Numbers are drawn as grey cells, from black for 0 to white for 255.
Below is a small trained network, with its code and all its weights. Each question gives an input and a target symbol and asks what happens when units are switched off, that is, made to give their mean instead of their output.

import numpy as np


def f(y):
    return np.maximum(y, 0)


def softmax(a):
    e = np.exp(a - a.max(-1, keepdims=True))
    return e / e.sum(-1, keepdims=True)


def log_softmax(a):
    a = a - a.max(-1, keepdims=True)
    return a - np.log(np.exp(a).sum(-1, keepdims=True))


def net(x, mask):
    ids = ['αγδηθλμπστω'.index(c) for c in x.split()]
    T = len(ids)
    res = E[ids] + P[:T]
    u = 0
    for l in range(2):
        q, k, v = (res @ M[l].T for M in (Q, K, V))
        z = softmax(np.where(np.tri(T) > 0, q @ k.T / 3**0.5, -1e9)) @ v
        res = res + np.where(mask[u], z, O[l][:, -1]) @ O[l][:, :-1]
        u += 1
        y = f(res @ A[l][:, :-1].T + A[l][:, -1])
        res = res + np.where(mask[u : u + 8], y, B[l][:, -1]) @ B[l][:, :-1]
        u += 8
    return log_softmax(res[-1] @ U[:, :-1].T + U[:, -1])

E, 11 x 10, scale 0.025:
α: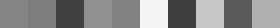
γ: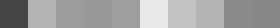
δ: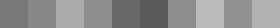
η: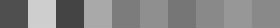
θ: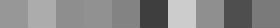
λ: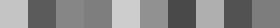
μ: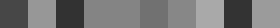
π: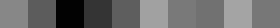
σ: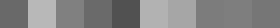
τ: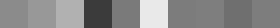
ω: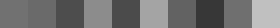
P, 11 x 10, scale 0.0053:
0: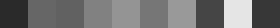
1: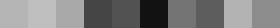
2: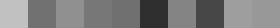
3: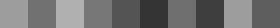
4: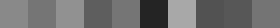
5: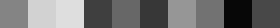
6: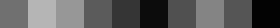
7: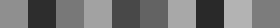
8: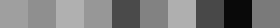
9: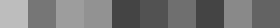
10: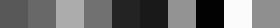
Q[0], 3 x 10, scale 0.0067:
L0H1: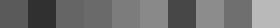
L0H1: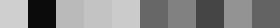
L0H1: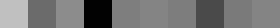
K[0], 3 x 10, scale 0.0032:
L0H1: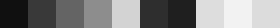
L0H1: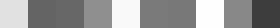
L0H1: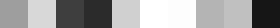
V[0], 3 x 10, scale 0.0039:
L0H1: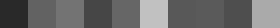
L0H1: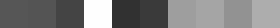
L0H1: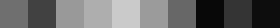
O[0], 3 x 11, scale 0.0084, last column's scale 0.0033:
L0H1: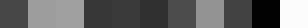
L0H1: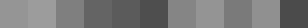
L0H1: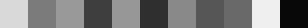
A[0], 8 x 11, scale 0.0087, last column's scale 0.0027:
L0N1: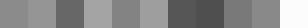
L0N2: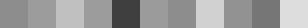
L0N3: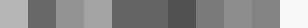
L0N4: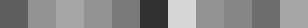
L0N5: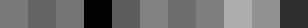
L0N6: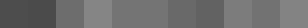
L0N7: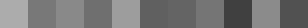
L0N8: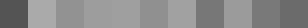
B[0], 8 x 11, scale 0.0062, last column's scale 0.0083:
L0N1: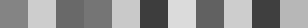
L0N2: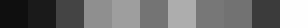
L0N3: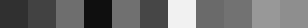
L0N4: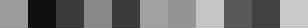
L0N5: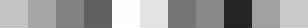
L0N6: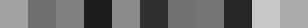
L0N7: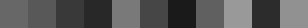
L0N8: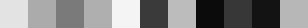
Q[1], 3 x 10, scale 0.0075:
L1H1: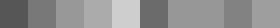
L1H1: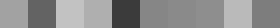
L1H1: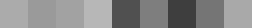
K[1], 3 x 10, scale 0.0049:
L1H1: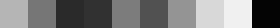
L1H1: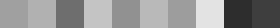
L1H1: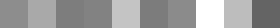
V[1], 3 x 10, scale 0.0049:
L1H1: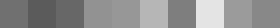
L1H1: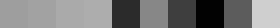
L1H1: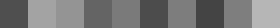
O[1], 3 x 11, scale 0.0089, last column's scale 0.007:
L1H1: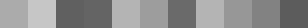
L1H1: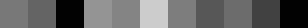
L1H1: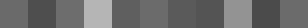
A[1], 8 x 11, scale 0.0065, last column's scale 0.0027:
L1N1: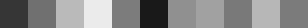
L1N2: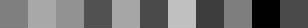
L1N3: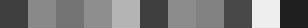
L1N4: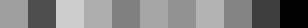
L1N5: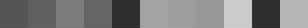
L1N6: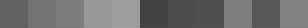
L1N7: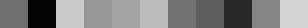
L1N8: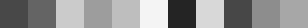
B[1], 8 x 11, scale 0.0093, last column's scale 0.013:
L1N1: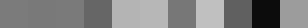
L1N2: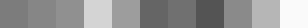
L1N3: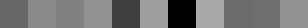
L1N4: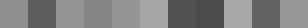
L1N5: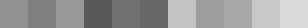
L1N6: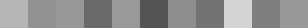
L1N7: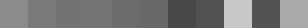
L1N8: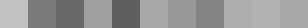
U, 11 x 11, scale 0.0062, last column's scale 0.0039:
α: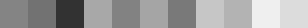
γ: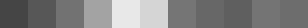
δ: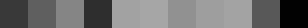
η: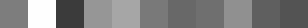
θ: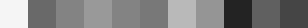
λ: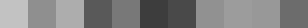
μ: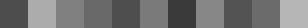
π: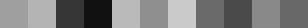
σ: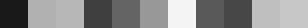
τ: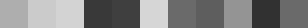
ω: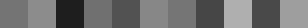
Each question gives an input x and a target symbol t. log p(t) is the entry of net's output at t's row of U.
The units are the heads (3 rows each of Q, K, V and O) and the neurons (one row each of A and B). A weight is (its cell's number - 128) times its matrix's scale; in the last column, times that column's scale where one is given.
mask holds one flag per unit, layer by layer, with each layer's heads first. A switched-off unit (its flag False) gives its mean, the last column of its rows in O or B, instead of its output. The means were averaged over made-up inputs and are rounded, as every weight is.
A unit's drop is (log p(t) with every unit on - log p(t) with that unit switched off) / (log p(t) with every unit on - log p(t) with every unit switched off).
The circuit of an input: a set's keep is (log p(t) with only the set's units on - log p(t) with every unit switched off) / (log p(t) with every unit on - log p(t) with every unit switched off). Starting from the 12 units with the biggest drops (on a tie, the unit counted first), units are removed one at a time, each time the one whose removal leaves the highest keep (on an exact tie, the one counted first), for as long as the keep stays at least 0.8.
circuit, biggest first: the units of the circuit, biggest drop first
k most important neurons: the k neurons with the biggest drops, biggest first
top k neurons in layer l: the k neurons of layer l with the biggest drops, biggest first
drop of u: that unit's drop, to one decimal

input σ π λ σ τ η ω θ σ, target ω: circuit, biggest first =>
L1H1; L0N2
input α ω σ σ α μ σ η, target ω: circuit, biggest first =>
L1H1
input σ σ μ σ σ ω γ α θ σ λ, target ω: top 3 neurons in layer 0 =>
L0N7; L0N3; L0N6
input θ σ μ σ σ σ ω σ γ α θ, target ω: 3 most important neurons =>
L0N4; L1N7; L0N6
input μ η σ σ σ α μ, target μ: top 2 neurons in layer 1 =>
L1N3; L1N5
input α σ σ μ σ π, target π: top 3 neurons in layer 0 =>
L0N5; L0N6; L0N2
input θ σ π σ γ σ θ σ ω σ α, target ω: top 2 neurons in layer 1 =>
L1N7; L1N2
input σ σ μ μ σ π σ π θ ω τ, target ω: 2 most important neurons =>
L1N7; L0N2
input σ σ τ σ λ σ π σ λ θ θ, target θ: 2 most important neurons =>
L0N4; L1N1
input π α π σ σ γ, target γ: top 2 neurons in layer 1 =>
L1N2; L1N4
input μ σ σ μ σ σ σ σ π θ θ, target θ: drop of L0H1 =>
0.0
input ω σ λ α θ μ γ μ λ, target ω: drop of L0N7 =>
0.1
